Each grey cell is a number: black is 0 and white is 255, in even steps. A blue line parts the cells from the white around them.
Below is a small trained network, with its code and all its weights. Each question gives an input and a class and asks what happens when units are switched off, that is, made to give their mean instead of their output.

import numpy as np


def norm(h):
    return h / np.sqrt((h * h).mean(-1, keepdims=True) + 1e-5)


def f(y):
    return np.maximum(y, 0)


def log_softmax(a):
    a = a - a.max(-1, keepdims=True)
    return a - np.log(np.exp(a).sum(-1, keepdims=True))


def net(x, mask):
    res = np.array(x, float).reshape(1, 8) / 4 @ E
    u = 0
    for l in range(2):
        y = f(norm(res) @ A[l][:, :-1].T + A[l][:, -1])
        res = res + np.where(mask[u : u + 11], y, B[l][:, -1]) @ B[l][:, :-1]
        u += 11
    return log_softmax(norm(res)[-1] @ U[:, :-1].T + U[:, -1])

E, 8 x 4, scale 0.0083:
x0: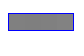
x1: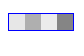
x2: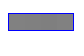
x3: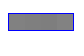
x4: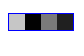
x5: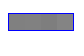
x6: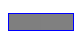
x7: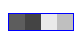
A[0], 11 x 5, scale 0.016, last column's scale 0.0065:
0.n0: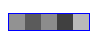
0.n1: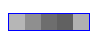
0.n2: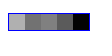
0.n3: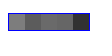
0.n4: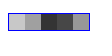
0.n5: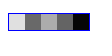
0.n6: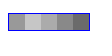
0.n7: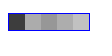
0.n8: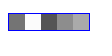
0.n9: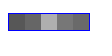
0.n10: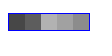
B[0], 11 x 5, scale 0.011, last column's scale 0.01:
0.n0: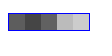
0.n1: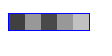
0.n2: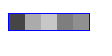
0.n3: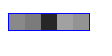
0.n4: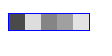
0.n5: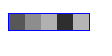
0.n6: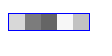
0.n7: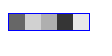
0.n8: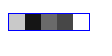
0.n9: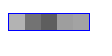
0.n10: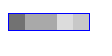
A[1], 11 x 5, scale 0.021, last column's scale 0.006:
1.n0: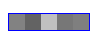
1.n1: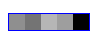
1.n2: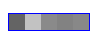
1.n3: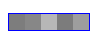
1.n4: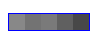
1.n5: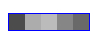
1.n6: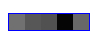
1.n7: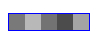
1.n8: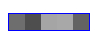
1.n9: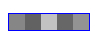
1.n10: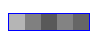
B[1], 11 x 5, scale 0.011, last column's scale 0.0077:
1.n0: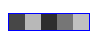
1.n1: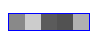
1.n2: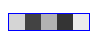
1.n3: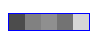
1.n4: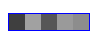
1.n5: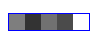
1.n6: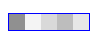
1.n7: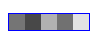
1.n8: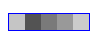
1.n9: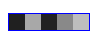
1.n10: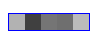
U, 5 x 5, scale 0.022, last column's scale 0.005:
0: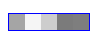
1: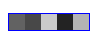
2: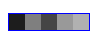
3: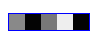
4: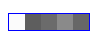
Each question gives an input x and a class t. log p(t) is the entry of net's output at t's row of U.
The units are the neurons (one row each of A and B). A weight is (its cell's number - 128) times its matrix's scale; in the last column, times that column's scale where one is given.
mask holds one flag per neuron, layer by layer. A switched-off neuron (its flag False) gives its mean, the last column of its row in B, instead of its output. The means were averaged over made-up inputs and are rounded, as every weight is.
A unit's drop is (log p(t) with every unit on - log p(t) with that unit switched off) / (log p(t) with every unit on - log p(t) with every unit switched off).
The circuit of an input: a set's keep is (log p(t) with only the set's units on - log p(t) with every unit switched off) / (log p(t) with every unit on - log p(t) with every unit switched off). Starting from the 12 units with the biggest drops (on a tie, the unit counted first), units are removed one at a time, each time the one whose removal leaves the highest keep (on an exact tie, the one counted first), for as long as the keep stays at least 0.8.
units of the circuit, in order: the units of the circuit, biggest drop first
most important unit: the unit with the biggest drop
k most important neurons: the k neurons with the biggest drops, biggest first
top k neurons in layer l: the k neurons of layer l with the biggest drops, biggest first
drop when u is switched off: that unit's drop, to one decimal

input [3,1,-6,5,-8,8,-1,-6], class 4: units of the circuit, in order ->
0.n8
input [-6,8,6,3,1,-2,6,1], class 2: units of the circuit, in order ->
0.n5; 1.n9; 1.n0
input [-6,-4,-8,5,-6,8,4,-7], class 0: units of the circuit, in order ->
1.n6; 0.n8
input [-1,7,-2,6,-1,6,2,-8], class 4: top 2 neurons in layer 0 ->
0.n6; 0.n8
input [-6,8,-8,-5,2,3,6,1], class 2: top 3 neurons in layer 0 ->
0.n5; 0.n4; 0.n7
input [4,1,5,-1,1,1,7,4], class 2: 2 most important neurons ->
0.n4; 0.n1
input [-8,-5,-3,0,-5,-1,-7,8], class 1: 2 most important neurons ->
0.n7; 1.n5
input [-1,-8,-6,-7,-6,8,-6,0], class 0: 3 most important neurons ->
1.n6; 0.n8; 0.n4
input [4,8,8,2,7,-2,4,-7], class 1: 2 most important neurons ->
0.n4; 0.n8
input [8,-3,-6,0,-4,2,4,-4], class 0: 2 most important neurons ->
1.n6; 0.n8
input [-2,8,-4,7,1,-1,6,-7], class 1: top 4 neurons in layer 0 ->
0.n5; 0.n4; 0.n2; 0.n9
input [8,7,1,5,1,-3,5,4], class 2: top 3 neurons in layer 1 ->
1.n9; 1.n0; 1.n6
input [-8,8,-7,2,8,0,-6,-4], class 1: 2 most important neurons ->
0.n8; 0.n4
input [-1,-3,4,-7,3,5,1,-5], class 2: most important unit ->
0.n7
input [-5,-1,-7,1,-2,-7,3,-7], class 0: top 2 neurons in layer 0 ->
0.n8; 0.n6
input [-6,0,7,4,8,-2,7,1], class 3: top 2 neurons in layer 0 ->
0.n0; 0.n7
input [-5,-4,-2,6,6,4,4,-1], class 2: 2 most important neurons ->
0.n8; 0.n6
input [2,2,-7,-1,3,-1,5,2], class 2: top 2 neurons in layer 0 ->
0.n5; 0.n4
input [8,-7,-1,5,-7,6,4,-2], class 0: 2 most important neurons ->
1.n6; 0.n8
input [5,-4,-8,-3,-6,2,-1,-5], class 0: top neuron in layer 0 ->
0.n8
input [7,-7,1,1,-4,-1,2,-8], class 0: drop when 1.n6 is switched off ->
0.9
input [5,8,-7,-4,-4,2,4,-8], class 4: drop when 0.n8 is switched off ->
0.1
